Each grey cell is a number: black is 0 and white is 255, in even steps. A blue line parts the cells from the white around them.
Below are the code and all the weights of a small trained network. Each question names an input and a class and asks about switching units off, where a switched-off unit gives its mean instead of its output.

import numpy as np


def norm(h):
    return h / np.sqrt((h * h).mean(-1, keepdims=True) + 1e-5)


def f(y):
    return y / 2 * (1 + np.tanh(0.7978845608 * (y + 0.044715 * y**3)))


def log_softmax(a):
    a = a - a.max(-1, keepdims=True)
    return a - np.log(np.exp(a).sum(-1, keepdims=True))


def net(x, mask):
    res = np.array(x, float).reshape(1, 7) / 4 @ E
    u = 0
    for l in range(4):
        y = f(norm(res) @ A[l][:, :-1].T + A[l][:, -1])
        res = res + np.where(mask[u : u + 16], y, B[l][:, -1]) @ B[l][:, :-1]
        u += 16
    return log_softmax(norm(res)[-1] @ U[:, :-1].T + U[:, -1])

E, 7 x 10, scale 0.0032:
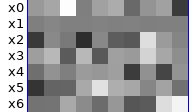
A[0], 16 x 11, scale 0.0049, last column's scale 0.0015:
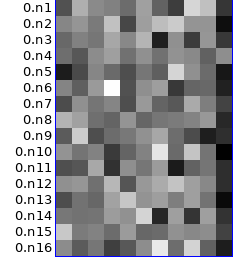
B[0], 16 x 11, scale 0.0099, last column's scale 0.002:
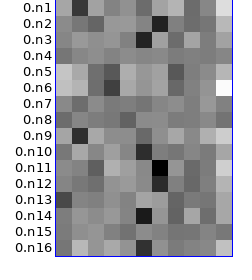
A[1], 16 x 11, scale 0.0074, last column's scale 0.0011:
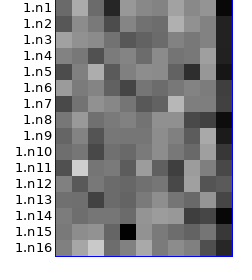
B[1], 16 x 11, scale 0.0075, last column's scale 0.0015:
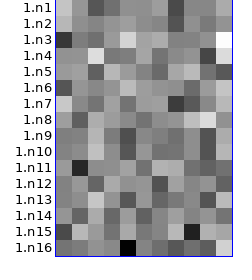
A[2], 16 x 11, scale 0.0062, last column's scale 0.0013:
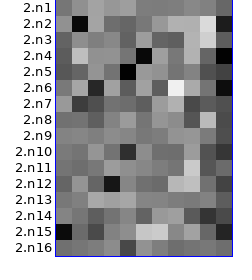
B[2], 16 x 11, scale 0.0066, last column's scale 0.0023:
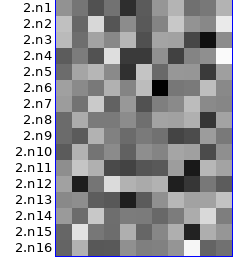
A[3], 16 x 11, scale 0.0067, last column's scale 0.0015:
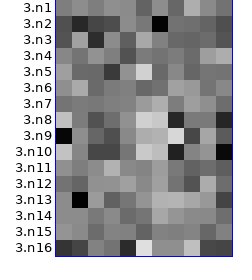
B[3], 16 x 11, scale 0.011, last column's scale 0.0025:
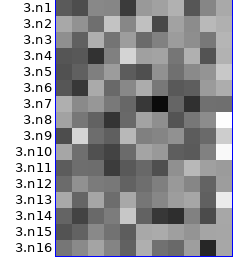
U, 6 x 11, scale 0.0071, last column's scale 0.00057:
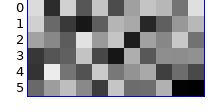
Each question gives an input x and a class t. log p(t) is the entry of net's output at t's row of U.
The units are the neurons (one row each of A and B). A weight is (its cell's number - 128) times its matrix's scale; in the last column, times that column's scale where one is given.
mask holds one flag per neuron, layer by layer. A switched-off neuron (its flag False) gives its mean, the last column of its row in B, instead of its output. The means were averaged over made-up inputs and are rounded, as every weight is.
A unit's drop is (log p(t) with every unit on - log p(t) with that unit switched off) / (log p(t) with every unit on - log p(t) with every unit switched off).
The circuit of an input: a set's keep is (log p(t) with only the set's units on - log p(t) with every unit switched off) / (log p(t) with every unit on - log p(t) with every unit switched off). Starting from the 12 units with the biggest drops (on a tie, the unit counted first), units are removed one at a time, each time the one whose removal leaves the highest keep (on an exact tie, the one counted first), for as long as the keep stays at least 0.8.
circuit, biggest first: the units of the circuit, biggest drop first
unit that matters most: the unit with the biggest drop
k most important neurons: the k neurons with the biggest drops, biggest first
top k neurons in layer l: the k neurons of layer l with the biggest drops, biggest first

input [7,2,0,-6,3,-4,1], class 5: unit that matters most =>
1.n16
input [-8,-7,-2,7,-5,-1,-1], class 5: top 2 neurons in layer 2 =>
(2.n5, 2.n10)
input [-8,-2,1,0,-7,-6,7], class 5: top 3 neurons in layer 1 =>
(1.n10, 1.n13, 1.n9)
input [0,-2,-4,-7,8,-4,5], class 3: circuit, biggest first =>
(0.n3, 0.n14, 2.n4)
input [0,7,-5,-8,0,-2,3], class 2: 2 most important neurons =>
(0.n11, 3.n2)
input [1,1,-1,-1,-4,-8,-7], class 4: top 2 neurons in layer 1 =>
(1.n15, 1.n6)
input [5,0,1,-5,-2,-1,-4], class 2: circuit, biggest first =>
(0.n11, 3.n2)
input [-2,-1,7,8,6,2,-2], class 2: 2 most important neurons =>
(0.n2, 0.n12)
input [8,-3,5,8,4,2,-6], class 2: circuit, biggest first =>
(2.n6, 1.n4)
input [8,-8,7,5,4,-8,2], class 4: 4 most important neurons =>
(1.n15, 0.n6, 1.n6, 1.n3)
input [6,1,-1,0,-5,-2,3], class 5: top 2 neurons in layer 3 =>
(3.n16, 3.n5)
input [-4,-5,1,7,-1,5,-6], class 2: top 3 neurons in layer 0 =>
(0.n2, 0.n12, 0.n1)
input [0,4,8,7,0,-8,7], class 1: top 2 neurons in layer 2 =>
(2.n12, 2.n15)
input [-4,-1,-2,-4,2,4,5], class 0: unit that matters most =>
0.n1
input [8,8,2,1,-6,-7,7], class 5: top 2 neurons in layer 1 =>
(1.n16, 1.n8)
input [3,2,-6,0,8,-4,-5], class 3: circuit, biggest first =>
(0.n14, 0.n3, 2.n4)
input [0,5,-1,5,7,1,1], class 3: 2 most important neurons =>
(0.n14, 0.n3)
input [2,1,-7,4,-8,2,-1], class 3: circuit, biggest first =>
(0.n16, 2.n4)
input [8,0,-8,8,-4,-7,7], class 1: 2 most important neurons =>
(0.n6, 0.n9)
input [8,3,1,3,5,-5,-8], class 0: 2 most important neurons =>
(0.n9, 1.n14)
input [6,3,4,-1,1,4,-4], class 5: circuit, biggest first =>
(1.n16)
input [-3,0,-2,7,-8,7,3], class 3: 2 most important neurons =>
(0.n16, 0.n10)
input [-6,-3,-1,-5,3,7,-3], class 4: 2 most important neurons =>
(0.n13, 2.n15)
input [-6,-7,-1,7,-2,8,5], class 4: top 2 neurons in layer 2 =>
(2.n15, 2.n11)
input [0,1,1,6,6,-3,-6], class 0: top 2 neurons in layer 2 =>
(2.n7, 2.n4)
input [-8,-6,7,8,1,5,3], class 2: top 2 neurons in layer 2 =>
(2.n6, 2.n11)
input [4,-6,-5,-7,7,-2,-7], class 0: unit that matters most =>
0.n9
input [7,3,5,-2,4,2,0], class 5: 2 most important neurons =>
(1.n16, 0.n6)
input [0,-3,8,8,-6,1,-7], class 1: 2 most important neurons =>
(0.n1, 0.n5)
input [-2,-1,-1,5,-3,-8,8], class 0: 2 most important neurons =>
(0.n1, 2.n2)
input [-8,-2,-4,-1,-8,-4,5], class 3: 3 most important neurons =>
(0.n16, 0.n10, 2.n4)
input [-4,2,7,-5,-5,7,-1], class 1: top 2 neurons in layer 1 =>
(1.n1, 1.n3)
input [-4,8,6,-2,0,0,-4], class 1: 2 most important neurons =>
(0.n1, 1.n1)
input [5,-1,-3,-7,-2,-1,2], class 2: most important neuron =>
(0.n11)
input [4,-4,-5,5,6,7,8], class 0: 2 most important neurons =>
(0.n1, 1.n3)
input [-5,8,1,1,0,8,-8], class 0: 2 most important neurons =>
(0.n9, 1.n14)
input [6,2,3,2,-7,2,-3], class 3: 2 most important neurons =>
(0.n16, 0.n10)
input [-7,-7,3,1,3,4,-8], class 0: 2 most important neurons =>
(0.n9, 1.n14)
